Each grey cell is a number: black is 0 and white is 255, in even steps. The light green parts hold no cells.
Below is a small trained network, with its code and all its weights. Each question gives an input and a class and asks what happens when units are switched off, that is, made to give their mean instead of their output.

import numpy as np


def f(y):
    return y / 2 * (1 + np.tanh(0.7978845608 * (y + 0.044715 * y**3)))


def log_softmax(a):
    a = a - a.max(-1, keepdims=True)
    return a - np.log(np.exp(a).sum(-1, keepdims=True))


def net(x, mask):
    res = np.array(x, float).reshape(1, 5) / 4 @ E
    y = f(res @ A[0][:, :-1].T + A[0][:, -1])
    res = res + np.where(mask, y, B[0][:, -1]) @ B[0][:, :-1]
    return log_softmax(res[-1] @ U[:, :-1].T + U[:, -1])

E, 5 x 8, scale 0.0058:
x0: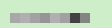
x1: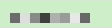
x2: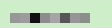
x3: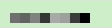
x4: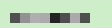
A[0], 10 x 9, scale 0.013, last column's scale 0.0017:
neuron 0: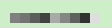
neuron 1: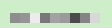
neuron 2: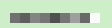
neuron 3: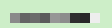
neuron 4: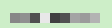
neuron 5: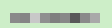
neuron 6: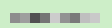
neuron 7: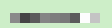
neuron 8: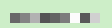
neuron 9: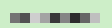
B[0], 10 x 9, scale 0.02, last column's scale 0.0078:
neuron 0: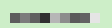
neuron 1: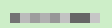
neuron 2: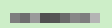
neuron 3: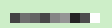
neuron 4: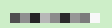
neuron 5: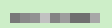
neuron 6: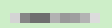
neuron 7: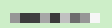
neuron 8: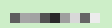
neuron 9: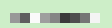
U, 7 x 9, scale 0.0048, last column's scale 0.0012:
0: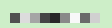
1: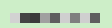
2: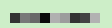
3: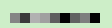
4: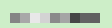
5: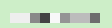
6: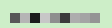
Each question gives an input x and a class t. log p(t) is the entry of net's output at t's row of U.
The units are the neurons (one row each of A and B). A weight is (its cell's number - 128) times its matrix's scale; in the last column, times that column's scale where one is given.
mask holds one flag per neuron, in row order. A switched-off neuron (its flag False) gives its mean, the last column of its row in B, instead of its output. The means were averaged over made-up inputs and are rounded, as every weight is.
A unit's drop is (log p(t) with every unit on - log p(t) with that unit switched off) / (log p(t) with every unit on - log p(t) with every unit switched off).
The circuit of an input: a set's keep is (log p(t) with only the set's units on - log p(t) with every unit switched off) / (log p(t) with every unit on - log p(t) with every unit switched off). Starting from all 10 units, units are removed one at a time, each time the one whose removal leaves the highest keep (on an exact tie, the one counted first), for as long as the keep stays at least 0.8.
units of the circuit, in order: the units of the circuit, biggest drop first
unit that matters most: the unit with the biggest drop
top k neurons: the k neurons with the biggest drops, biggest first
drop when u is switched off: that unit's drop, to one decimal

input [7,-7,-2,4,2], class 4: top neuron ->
neuron 9
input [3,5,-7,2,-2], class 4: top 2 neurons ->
neuron 1; neuron 5
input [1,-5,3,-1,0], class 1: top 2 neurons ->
neuron 7; neuron 9
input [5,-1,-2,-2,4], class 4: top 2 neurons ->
neuron 1; neuron 5
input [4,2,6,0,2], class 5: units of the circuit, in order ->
neuron 7; neuron 3; neuron 6
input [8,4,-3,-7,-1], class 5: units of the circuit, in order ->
neuron 6; neuron 3
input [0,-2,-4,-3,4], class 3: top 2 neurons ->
neuron 9; neuron 4
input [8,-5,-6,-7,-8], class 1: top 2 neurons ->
neuron 7; neuron 6
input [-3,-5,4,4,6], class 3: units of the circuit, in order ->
neuron 9; neuron 1
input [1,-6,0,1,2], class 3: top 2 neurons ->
neuron 9; neuron 1
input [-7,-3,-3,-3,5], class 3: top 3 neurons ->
neuron 9; neuron 4; neuron 1
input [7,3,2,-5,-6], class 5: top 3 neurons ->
neuron 6; neuron 3; neuron 4
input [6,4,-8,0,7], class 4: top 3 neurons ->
neuron 9; neuron 1; neuron 5
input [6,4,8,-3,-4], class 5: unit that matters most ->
neuron 6
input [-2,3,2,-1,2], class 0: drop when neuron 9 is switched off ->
0.0
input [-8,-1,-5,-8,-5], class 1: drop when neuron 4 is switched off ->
-0.1
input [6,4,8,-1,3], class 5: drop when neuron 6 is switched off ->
0.3
